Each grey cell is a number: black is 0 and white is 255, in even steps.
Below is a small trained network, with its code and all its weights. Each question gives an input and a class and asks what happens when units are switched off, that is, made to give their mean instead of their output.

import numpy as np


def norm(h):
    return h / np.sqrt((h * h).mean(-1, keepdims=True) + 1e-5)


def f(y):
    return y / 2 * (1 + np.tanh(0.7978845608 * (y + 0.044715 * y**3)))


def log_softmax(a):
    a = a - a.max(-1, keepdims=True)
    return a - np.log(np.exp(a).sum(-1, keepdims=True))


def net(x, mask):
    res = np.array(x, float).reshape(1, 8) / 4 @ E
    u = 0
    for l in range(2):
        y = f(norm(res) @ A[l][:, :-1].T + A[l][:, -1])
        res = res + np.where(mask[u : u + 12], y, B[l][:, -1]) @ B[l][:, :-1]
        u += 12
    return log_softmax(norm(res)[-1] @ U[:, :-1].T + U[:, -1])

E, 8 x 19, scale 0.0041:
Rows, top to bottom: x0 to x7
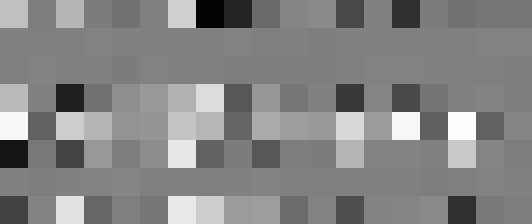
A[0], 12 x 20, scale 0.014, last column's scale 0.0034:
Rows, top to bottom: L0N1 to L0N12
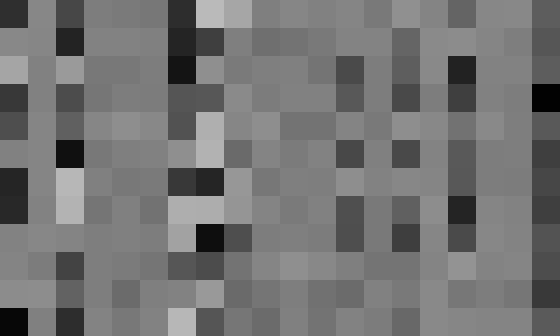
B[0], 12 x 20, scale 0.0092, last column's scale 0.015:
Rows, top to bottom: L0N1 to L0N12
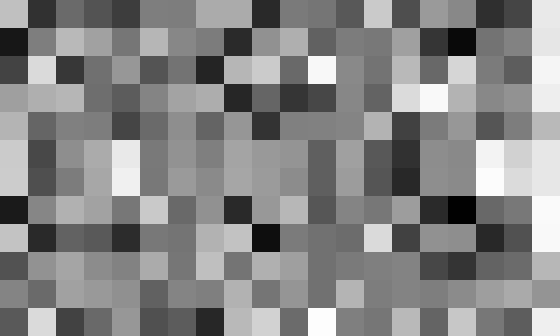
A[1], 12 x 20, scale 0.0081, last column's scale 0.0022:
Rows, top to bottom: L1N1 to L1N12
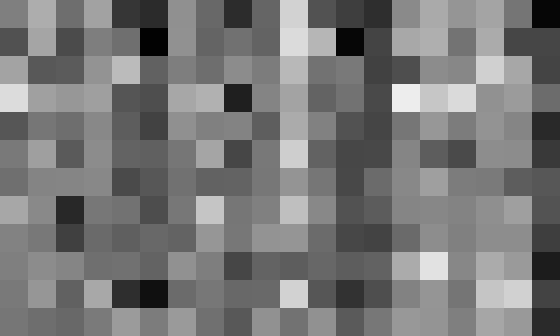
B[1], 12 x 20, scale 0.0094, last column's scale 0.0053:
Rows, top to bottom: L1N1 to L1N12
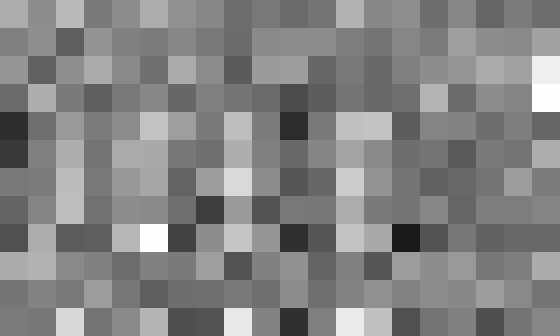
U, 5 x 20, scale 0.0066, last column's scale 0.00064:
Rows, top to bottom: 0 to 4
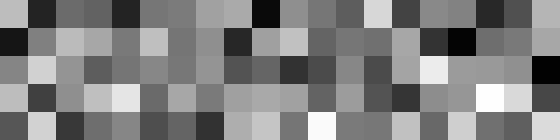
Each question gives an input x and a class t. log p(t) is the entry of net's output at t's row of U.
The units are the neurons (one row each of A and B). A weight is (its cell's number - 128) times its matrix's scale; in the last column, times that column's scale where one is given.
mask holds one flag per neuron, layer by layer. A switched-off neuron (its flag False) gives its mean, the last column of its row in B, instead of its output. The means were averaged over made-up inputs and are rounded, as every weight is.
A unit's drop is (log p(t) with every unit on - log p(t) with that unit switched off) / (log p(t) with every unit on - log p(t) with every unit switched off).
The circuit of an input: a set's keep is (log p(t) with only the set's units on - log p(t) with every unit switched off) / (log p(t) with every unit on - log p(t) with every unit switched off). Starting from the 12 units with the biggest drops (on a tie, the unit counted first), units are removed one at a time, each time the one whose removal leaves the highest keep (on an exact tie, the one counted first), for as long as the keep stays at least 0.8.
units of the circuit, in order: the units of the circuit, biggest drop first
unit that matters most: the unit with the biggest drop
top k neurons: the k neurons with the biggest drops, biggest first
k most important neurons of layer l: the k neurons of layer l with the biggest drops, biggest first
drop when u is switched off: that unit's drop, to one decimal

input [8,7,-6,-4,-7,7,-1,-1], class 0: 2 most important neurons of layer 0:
[L0N9 L0N3]
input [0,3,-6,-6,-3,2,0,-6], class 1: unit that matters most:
L0N2
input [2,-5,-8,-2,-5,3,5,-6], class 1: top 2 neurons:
[L0N2 L0N10]
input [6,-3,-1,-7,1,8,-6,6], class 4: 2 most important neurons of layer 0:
[L0N12 L0N6]
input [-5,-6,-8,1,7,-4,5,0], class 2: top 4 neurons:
[L0N8 L0N9 L0N2 L0N3]
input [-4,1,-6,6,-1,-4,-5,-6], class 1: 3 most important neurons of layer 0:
[L0N2 L0N7 L0N10]
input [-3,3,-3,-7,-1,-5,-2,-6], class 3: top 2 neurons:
[L0N7 L0N8]
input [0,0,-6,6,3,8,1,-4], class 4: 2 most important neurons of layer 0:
[L0N12 L0N7]
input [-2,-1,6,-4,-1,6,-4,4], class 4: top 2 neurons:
[L0N12 L0N6]
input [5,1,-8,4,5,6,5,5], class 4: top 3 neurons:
[L0N6 L0N7 L0N4]
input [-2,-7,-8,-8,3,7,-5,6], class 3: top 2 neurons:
[L0N7 L0N3]
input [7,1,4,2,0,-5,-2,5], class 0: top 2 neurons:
[L0N9 L0N12]
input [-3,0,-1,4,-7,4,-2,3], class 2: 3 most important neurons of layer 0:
[L0N4 L0N6 L0N12]
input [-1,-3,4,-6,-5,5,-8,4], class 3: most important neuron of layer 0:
[L0N7]
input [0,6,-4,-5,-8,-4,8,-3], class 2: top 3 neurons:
[L0N4 L0N7 L0N3]
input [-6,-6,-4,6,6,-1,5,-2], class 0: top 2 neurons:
[L0N7 L0N6]
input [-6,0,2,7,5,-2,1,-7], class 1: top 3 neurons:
[L0N9 L0N7 L0N4]
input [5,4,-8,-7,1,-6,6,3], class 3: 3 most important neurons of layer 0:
[L0N7 L0N12 L0N1]
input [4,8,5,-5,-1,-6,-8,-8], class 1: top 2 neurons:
[L0N2 L0N12]
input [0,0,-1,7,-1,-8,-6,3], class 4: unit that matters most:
L0N3
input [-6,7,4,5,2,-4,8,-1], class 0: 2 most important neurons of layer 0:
[L0N1 L0N7]
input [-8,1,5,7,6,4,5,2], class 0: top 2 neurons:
[L0N7 L0N4]
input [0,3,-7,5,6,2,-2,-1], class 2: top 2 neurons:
[L0N8 L0N9]
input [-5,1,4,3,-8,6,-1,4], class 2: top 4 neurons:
[L0N4 L0N9 L0N3 L0N12]
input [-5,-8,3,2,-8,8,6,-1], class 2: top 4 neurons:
[L0N4 L0N3 L0N9 L0N6]
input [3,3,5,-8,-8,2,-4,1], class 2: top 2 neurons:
[L0N4 L0N6]
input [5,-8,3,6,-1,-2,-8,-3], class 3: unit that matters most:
L0N6
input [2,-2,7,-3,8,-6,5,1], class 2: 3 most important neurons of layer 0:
[L0N8 L0N9 L0N2]
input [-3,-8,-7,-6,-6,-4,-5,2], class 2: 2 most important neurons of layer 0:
[L0N4 L0N6]
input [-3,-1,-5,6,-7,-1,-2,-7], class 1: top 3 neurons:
[L0N2 L0N10 L0N7]
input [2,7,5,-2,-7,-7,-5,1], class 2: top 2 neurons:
[L0N4 L0N12]
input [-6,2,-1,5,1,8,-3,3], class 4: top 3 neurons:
[L0N12 L0N9 L0N7]
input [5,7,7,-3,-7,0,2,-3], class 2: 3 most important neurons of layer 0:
[L0N4 L0N1 L0N7]
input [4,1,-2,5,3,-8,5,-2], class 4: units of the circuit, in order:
[L0N3]
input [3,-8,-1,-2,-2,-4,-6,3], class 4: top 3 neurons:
[L0N3 L0N1 L0N2]
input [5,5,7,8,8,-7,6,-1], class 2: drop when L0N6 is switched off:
1.0
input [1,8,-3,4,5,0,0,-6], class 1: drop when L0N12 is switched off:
0.1
